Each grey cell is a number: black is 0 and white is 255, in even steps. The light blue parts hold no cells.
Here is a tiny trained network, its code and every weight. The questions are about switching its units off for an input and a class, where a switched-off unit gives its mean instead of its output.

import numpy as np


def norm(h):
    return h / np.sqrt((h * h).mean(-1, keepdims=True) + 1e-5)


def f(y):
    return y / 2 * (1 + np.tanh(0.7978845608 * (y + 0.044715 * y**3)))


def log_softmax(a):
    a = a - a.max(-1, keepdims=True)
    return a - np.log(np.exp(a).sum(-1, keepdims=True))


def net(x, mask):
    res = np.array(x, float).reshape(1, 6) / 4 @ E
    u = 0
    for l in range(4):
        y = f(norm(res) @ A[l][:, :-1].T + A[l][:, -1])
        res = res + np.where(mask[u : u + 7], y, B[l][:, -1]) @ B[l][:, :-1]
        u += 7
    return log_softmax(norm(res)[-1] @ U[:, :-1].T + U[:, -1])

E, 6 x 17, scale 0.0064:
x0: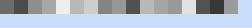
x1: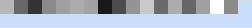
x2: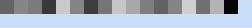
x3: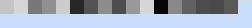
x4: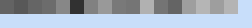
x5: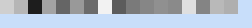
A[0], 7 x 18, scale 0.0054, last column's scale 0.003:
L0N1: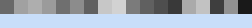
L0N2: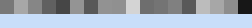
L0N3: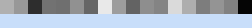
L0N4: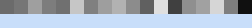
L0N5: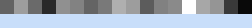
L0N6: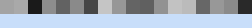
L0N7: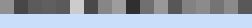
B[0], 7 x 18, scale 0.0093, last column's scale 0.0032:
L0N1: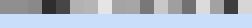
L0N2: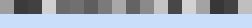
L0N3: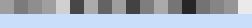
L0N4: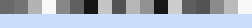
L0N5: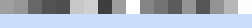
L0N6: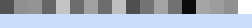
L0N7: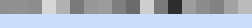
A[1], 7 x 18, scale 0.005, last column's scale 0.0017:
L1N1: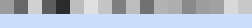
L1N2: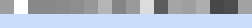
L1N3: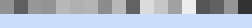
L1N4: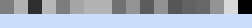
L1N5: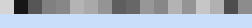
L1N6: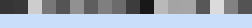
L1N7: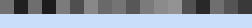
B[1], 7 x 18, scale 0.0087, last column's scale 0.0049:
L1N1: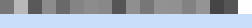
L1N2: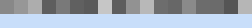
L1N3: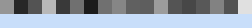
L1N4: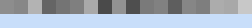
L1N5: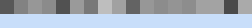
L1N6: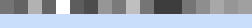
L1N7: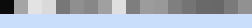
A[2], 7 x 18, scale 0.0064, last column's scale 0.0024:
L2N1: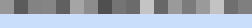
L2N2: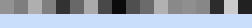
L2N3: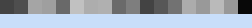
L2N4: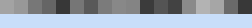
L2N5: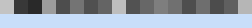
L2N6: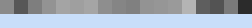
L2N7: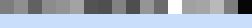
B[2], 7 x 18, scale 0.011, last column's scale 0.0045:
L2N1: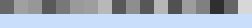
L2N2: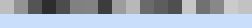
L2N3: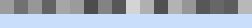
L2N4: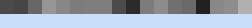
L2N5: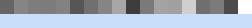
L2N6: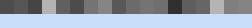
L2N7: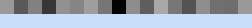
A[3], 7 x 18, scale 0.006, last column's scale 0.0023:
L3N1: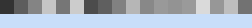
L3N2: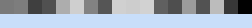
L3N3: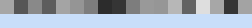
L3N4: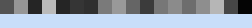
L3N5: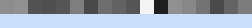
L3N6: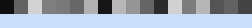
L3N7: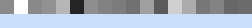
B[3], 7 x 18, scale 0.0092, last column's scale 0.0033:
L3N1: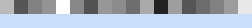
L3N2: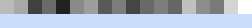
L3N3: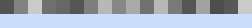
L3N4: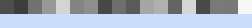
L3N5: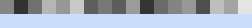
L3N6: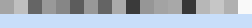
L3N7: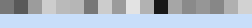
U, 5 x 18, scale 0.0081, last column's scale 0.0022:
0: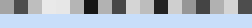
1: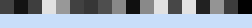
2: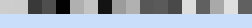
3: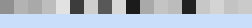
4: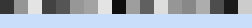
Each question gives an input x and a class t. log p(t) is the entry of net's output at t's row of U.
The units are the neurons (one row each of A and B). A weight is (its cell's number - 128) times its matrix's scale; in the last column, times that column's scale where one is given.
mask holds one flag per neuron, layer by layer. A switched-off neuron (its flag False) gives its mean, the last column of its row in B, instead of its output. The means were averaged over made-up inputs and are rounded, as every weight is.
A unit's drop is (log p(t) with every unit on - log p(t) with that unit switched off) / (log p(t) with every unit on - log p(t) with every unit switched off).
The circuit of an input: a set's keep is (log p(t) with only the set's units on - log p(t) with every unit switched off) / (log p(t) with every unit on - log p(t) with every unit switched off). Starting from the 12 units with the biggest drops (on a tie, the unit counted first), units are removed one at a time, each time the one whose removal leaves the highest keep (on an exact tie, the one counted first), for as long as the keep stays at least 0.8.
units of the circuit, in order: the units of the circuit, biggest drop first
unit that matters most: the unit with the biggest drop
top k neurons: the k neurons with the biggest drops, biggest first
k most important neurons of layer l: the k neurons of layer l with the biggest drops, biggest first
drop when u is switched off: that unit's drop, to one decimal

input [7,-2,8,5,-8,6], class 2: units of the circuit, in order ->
L3N2
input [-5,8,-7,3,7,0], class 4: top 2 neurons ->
L1N5, L0N5
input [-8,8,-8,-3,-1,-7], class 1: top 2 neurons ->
L0N2, L0N5
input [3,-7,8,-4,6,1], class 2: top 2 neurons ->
L0N5, L3N2
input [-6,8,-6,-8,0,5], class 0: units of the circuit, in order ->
L0N4, L3N1
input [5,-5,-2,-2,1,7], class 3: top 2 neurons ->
L0N6, L0N3
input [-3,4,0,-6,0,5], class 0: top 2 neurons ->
L0N4, L3N1
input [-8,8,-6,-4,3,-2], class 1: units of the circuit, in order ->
L0N2, L3N4
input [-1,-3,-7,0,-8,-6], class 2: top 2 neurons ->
L2N2, L0N6
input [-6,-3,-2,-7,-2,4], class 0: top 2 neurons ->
L0N4, L1N3
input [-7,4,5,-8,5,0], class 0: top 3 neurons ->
L0N4, L1N3, L3N1
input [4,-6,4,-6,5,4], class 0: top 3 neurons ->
L0N4, L3N1, L2N1
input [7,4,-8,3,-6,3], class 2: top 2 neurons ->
L2N2, L1N4
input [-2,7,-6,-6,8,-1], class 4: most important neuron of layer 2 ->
L2N1
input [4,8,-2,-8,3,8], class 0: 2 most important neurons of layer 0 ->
L0N4, L0N7
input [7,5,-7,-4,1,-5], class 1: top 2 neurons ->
L1N3, L0N5
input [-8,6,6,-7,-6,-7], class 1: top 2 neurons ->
L0N2, L2N4
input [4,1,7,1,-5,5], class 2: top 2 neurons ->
L0N5, L3N2
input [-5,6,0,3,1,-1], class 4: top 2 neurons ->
L2N7, L1N3
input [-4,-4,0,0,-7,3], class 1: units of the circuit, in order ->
L3N4
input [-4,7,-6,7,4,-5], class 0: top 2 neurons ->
L3N5, L0N1
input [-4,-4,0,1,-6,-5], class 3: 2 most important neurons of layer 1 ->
L1N3, L1N7
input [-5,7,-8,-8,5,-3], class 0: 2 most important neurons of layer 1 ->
L1N6, L1N5
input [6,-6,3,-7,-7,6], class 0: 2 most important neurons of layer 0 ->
L0N4, L0N2
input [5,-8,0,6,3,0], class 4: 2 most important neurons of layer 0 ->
L0N1, L0N4
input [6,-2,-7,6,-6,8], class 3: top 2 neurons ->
L0N3, L0N6
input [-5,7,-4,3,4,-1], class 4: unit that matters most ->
L1N3
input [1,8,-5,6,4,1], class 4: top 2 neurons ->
L2N7, L2N1
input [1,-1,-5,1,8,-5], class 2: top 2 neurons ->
L2N2, L0N6
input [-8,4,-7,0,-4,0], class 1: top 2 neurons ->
L0N2, L2N5
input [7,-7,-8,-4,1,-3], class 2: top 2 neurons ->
L2N2, L0N2
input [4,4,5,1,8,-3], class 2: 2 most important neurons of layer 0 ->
L0N5, L0N2
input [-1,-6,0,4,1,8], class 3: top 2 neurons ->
L0N3, L0N6
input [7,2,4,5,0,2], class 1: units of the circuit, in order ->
L1N3
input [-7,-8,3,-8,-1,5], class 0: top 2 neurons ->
L0N4, L1N3
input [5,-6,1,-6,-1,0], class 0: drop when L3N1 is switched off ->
0.1
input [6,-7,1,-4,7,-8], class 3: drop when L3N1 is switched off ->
0.0
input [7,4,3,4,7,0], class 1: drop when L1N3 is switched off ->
0.1
